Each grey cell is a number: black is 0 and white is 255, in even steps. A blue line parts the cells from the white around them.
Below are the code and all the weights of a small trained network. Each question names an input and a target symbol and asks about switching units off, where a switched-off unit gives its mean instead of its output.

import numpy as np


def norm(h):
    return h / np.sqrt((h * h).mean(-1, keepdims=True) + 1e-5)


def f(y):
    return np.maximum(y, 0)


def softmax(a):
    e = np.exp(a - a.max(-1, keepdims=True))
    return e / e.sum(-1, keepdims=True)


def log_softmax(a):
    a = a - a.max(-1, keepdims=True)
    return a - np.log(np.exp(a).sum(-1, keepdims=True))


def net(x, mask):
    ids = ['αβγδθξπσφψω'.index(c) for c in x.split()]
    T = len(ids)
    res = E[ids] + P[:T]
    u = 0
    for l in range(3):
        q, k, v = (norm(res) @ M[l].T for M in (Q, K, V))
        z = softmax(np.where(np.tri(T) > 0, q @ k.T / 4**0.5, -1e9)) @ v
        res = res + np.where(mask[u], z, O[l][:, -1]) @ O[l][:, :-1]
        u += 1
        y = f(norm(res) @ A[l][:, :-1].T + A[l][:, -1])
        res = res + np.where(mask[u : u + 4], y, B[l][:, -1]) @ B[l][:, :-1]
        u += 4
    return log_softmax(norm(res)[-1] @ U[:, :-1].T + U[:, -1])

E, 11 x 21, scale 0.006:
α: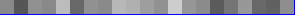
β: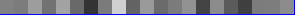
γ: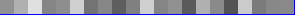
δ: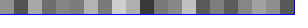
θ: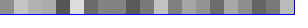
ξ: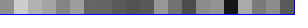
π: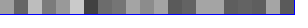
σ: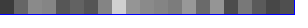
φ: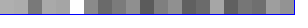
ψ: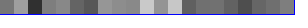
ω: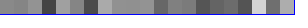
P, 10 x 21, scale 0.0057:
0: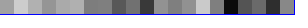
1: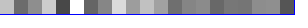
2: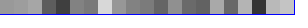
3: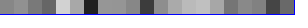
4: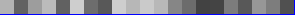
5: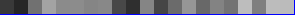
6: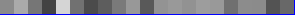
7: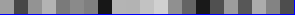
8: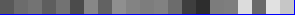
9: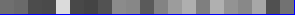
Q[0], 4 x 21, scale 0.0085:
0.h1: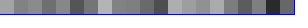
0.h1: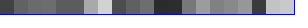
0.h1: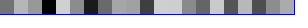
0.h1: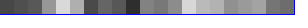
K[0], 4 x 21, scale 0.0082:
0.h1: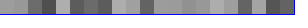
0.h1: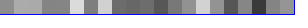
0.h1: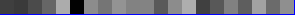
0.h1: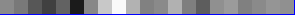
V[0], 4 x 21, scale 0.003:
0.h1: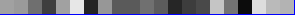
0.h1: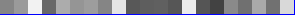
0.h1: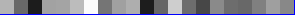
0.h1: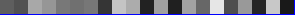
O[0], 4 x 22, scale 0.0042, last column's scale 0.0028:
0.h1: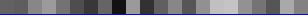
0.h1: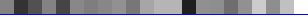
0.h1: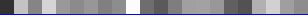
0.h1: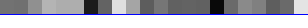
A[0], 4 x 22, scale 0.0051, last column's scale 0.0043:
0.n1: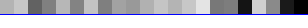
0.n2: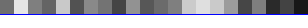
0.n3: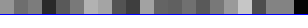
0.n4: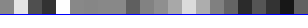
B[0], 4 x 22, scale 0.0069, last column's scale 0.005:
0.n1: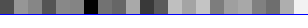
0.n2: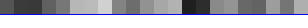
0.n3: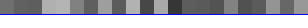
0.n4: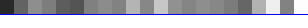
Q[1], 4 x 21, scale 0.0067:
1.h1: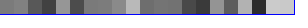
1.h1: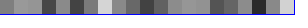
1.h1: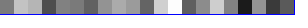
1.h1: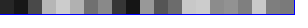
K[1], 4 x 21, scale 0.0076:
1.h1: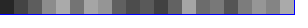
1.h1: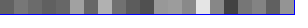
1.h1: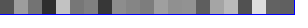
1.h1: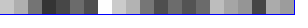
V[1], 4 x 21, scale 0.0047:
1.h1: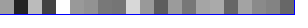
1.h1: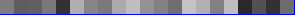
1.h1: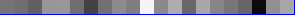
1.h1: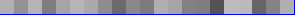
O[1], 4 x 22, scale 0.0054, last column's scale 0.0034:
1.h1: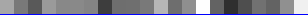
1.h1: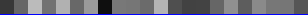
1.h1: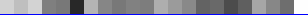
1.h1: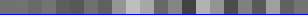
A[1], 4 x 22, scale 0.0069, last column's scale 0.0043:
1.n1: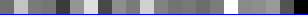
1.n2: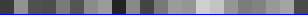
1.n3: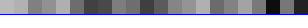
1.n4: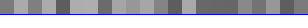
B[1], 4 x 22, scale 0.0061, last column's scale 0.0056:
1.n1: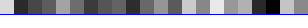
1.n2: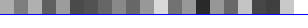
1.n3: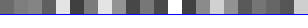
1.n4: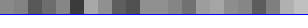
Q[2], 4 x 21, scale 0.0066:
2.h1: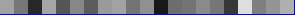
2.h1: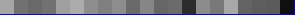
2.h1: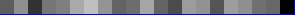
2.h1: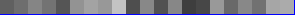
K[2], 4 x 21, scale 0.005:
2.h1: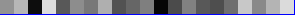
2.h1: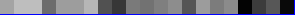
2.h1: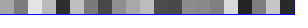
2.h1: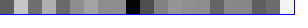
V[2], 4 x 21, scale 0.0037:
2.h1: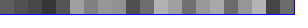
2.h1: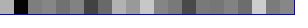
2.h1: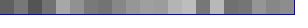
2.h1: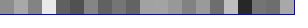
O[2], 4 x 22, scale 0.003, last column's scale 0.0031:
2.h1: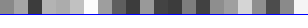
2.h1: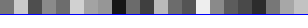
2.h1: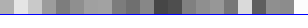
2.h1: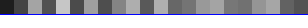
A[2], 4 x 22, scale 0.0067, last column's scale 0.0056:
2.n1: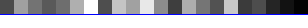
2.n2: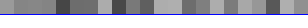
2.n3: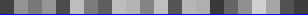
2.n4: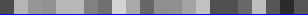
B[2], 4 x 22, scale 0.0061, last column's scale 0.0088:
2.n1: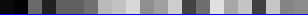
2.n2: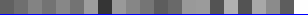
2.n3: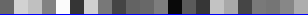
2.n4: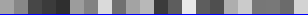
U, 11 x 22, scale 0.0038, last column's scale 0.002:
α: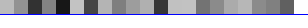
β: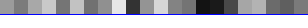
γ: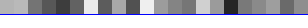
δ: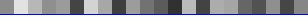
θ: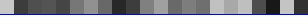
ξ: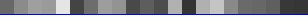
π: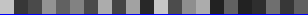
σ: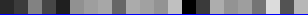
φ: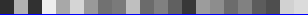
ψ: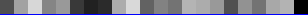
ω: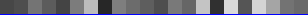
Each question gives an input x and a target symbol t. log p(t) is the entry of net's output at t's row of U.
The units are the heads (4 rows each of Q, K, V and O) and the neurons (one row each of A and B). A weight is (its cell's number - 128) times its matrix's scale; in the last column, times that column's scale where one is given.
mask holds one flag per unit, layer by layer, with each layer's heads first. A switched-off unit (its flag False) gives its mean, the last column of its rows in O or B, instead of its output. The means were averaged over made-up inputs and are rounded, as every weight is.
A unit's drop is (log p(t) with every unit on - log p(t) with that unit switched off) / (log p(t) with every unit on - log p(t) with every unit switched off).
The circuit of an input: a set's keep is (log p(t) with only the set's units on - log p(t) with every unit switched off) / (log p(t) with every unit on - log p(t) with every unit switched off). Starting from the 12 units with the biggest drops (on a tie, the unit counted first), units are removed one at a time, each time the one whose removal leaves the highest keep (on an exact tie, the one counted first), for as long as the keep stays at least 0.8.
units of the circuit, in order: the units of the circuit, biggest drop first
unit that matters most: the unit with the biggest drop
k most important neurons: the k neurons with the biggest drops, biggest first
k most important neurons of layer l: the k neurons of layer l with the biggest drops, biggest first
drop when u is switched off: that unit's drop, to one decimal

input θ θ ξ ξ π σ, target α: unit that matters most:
1.h1
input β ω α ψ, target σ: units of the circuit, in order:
[0.n2 0.h1]
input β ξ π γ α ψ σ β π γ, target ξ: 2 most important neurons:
[1.n3 0.n4]
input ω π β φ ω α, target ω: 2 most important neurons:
[2.n2 0.n1]
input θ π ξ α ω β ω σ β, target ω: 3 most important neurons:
[2.n2 1.n2 0.n1]
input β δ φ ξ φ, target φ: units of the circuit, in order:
[0.h1 0.n4 1.h1]
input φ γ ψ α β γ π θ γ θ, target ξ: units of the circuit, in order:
[0.h1 1.n3 0.n4]
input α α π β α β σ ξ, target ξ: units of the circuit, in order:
[0.h1 0.n4 1.n3]
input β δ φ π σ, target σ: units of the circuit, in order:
[2.n1 0.n1 1.n2]
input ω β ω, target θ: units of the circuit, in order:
[0.h1 1.n2]
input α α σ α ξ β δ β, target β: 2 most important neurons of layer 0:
[0.n1 0.n4]
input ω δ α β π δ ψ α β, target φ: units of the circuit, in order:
[1.h1 0.h1 0.n4 2.h1]
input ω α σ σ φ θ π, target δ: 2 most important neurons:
[0.n4 2.n3]
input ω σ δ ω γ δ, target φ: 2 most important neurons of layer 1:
[1.n4 1.n3]
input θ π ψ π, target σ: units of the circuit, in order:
[0.h1 0.n2]
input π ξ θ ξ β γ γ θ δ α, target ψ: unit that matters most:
0.n1
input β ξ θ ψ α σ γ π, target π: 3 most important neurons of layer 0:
[0.n4 0.n1 0.n2]
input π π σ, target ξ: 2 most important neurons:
[0.n4 1.n3]
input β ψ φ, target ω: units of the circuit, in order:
[2.n2 0.h1]
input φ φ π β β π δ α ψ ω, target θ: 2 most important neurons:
[1.n2 0.n2]
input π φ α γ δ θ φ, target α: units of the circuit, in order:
[0.h1 2.n4]
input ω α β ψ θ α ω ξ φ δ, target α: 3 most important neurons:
[0.n4 2.n4 1.n3]
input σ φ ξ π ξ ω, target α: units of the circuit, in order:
[1.h1]
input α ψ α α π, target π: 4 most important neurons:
[0.n4 0.n1 1.n2 2.n4]
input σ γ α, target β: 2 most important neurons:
[0.n1 2.n4]
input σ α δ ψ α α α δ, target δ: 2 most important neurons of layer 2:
[2.n3 2.n4]
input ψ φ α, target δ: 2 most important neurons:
[0.n1 0.n3]
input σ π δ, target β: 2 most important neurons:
[2.n4 0.n1]
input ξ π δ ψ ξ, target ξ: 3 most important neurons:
[0.n4 1.n4 0.n2]
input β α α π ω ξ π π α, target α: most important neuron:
[0.n1]
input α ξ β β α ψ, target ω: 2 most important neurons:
[2.n2 0.n1]
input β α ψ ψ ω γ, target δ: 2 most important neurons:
[0.n3 0.n1]
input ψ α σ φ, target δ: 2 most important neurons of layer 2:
[2.n3 2.n4]
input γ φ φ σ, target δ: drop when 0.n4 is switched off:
1.1
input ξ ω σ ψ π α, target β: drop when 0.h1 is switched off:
0.2
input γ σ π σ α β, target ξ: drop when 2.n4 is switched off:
0.1
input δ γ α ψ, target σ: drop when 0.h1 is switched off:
0.6
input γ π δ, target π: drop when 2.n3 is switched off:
0.0
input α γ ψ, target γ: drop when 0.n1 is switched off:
0.1
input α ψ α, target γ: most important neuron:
[0.n1]
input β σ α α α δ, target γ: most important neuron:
[1.n4]
